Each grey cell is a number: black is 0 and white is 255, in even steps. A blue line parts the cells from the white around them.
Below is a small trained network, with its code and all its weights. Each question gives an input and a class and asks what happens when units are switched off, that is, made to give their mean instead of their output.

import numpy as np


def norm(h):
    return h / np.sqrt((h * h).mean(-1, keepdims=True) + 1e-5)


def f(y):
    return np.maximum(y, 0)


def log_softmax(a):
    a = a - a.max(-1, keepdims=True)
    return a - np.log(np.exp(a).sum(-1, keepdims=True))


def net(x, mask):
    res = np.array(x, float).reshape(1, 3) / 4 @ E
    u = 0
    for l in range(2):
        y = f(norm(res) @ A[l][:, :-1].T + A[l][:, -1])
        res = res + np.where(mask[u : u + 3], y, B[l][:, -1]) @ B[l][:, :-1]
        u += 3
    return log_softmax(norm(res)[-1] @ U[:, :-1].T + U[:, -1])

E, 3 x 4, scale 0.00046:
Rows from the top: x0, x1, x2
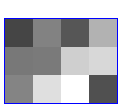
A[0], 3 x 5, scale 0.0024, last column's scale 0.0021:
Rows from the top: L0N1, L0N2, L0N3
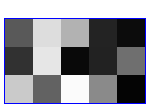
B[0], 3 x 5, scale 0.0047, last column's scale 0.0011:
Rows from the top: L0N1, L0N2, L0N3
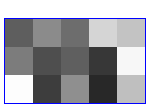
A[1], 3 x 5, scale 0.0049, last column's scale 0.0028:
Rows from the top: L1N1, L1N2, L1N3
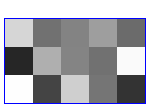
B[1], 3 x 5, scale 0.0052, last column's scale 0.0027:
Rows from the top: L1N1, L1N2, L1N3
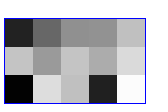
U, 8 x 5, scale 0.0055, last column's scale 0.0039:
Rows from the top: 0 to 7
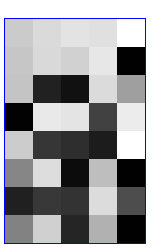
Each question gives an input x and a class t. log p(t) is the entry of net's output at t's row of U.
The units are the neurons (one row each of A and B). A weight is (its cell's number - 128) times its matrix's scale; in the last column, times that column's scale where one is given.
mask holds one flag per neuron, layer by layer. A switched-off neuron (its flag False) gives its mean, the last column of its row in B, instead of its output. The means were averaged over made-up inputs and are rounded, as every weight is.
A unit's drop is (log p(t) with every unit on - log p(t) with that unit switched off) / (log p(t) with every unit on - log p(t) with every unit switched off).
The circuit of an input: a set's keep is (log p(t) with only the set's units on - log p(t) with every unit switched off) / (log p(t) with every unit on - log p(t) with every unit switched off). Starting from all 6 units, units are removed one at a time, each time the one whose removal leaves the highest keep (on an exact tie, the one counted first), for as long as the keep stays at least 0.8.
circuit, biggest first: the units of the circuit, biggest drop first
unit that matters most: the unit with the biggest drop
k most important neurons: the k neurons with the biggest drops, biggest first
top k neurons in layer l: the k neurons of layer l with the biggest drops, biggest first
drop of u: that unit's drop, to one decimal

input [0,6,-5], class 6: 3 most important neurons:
[L1N3, L0N3, L1N2]
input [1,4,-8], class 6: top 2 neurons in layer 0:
[L0N2, L0N1]
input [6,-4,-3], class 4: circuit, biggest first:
[L0N2, L1N3]
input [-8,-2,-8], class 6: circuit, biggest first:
[L0N3, L1N3, L1N2]
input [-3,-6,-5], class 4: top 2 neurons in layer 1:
[L1N3, L1N1]
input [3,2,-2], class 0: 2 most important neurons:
[L0N3, L1N3]
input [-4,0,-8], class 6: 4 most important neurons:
[L1N3, L0N3, L0N2, L1N2]
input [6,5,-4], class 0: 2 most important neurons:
[L0N3, L1N3]
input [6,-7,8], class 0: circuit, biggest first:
[L1N2, L1N3]
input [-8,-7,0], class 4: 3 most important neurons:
[L1N3, L0N2, L0N3]
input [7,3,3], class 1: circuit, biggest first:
[L1N3]
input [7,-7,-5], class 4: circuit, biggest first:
[L1N3, L0N2]
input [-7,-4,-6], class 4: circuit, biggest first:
[L1N3, L0N3, L0N1]
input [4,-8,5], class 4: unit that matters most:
L0N2
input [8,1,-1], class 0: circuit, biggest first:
[L0N3, L1N3, L1N2]
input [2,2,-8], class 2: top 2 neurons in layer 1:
[L1N3, L1N1]
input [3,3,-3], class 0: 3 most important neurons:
[L0N3, L1N3, L0N2]
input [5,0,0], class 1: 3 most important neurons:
[L0N3, L1N3, L1N2]
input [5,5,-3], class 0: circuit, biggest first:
[L0N3, L1N3, L1N2]
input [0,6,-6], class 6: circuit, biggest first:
[L1N3, L1N2]
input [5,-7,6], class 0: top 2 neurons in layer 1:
[L1N2, L1N3]
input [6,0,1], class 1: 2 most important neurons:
[L0N3, L1N3]
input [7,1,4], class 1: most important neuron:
[L1N3]
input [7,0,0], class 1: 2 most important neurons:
[L0N3, L1N3]
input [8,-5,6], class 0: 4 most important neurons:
[L1N2, L1N3, L0N1, L0N3]
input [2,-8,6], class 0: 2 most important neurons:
[L1N2, L0N1]
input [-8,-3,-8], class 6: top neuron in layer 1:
[L1N3]
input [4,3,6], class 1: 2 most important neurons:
[L1N3, L0N1]
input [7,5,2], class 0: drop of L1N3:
0.2
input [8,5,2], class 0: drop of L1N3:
0.2
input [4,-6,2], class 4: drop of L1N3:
0.4
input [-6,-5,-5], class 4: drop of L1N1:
0.1
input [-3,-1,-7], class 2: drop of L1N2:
-0.1
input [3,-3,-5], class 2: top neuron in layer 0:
[L0N3]
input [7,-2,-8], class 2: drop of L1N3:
1.1
